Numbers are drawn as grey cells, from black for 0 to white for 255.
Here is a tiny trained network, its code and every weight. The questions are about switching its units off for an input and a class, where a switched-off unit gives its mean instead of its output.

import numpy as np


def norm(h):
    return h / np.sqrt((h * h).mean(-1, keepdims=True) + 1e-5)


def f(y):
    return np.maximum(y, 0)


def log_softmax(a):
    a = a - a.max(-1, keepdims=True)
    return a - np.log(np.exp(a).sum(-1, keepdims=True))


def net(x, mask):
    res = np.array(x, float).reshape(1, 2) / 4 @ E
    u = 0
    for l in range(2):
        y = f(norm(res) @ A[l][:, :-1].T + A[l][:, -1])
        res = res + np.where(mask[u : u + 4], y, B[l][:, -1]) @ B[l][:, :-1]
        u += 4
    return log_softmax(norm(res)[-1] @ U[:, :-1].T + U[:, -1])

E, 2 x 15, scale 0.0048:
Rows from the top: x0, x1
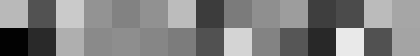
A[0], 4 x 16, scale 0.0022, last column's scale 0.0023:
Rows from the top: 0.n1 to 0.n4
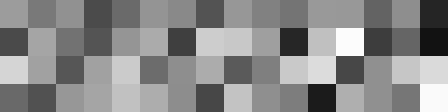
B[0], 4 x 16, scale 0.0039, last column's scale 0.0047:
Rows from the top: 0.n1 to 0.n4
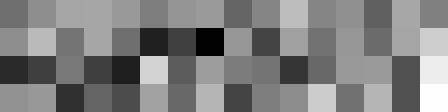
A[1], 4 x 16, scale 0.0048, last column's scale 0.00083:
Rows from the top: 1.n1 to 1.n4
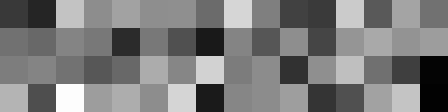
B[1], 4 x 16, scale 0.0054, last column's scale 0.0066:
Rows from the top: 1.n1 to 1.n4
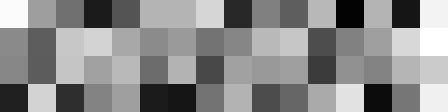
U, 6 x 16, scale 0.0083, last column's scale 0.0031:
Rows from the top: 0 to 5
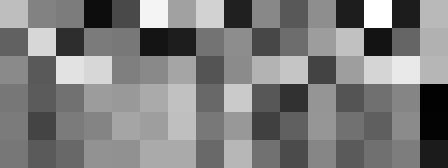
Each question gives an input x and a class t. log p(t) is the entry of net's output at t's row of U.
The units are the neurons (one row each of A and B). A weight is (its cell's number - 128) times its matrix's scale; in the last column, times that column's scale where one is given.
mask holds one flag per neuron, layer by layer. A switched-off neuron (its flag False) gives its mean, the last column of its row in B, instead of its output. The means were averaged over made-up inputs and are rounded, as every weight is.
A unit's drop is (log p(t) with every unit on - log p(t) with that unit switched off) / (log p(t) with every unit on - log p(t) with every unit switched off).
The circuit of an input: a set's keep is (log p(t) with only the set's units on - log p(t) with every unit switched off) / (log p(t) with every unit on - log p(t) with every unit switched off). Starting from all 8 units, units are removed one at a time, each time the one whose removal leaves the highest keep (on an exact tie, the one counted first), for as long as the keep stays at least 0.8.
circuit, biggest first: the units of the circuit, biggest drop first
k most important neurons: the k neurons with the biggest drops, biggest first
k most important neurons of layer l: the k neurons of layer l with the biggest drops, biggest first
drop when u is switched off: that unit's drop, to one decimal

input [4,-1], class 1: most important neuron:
1.n4
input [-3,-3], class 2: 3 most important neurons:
1.n3; 1.n1; 1.n4
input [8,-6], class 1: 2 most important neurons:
1.n4; 0.n4
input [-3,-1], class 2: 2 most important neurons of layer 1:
1.n4; 1.n1
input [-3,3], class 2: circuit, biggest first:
1.n4; 0.n2
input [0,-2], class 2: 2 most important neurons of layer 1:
1.n1; 1.n3
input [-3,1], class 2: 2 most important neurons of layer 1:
1.n4; 1.n2
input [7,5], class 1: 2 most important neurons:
1.n4; 0.n3
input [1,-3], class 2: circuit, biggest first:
0.n3; 1.n1; 1.n3
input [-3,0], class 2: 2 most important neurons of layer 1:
1.n4; 1.n2
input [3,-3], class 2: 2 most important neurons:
0.n3; 1.n1
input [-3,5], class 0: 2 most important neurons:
1.n1; 1.n4
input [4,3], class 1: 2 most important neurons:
0.n3; 1.n4
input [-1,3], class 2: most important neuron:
0.n4
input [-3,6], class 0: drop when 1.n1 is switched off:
1.2
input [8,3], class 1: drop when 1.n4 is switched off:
1.1
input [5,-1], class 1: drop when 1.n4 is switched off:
1.1
